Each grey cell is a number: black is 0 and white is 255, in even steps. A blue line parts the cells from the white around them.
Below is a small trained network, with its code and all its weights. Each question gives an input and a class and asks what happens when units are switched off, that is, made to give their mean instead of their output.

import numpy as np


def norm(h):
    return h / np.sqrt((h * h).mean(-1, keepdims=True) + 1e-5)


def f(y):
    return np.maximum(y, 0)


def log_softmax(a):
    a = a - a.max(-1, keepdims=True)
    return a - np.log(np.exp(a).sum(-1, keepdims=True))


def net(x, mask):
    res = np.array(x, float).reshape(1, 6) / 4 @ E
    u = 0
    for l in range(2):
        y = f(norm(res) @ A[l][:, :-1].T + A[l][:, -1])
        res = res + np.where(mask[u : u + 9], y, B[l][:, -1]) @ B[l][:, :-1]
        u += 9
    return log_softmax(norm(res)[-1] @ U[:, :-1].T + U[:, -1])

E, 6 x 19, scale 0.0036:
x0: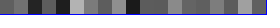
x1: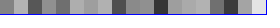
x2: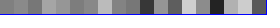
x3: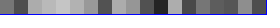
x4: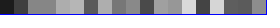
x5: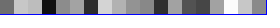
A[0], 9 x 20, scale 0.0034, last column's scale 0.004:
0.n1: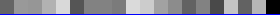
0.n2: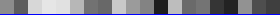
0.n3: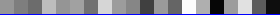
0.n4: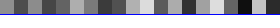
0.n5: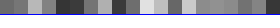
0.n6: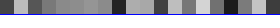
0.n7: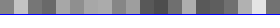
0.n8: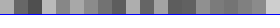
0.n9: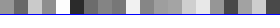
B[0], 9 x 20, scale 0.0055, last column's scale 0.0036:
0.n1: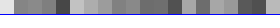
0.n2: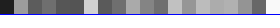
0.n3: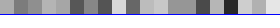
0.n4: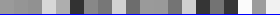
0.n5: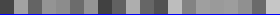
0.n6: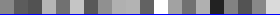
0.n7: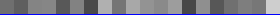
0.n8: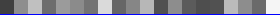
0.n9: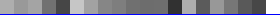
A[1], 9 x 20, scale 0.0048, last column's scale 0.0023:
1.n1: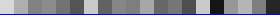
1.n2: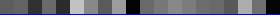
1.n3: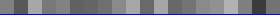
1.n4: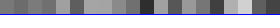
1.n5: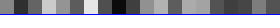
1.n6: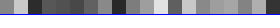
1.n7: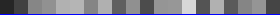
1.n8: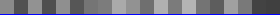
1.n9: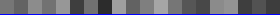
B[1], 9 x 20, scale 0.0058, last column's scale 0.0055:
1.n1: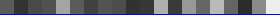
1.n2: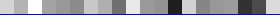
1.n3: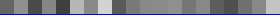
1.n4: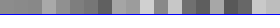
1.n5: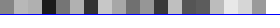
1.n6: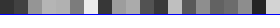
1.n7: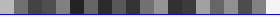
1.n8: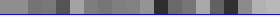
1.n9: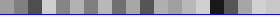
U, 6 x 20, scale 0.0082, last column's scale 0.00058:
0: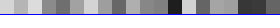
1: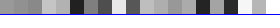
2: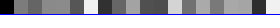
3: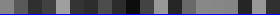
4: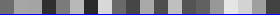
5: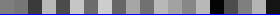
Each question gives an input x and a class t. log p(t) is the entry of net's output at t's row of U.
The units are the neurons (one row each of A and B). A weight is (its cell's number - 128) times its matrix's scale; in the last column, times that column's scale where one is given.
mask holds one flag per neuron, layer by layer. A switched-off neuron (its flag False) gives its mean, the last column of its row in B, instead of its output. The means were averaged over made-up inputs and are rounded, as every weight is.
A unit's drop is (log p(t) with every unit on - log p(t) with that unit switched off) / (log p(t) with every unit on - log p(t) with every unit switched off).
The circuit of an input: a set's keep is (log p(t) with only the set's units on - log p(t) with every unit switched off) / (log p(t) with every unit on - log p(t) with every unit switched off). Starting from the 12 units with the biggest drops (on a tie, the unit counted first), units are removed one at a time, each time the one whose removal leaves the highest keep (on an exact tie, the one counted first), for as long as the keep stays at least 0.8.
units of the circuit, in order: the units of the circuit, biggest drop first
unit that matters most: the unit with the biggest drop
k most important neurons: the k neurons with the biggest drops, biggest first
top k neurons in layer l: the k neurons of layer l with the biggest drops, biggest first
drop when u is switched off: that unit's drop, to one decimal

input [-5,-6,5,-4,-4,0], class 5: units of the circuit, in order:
[1.n3; 1.n2]
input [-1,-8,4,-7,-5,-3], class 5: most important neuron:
[1.n9]
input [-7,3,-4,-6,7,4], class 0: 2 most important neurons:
[0.n9; 1.n1]
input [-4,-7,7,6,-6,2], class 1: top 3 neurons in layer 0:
[0.n3; 0.n6; 0.n7]
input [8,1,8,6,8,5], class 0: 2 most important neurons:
[1.n2; 0.n4]
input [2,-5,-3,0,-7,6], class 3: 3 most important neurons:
[1.n1; 1.n5; 0.n8]
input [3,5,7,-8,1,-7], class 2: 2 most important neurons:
[1.n6; 0.n4]
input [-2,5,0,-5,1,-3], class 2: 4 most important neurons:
[1.n6; 0.n5; 1.n9; 1.n3]
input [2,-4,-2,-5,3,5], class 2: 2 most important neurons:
[1.n6; 1.n5]
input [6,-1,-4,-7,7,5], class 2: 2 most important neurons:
[1.n6; 1.n1]
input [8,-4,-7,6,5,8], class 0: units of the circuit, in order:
[1.n2; 1.n5]
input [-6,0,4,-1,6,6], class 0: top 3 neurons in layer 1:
[1.n5; 1.n1; 1.n9]
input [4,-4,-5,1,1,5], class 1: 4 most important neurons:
[0.n4; 1.n5; 0.n9; 0.n6]
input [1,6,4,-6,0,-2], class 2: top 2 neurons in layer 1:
[1.n6; 1.n9]
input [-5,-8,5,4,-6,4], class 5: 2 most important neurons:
[1.n3; 1.n7]
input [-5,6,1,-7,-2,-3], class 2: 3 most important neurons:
[1.n6; 0.n5; 1.n2]
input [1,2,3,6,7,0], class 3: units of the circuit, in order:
[1.n7]
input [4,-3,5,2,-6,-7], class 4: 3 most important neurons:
[1.n5; 1.n7; 0.n4]
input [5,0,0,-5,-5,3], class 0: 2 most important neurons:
[1.n2; 0.n2]
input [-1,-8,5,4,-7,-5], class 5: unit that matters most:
1.n9
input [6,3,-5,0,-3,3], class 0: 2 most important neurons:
[1.n2; 0.n3]
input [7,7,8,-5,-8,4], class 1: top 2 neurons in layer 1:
[1.n7; 1.n4]
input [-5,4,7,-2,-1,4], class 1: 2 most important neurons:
[0.n3; 1.n2]
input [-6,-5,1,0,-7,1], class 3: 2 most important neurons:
[1.n1; 1.n2]
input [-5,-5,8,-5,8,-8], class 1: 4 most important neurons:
[0.n3; 1.n1; 1.n4; 1.n5]
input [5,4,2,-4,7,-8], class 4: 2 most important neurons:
[1.n5; 1.n1]
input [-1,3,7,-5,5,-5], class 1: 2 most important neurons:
[0.n3; 1.n1]
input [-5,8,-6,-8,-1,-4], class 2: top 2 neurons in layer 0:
[0.n5; 0.n3]
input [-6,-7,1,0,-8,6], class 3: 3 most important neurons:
[1.n1; 1.n5; 1.n2]
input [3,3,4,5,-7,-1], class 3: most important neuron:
[1.n1]
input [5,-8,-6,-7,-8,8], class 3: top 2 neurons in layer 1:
[1.n5; 1.n4]
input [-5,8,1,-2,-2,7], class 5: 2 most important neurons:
[1.n5; 0.n6]
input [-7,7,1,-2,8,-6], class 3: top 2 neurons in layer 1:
[1.n7; 1.n2]
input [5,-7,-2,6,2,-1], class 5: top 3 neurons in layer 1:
[1.n9; 1.n6; 1.n3]
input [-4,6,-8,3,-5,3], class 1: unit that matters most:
0.n4
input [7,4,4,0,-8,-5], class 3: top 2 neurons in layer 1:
[1.n1; 1.n6]
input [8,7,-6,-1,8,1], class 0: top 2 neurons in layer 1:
[1.n2; 1.n1]
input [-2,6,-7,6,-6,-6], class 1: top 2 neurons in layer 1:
[1.n7; 1.n6]
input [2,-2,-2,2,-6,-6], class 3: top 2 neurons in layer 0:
[0.n8; 0.n9]
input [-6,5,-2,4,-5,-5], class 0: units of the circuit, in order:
[0.n9]
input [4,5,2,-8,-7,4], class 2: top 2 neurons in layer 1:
[1.n6; 1.n7]
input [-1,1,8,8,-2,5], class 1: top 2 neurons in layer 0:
[0.n3; 0.n5]
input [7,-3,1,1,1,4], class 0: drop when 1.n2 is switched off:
0.8
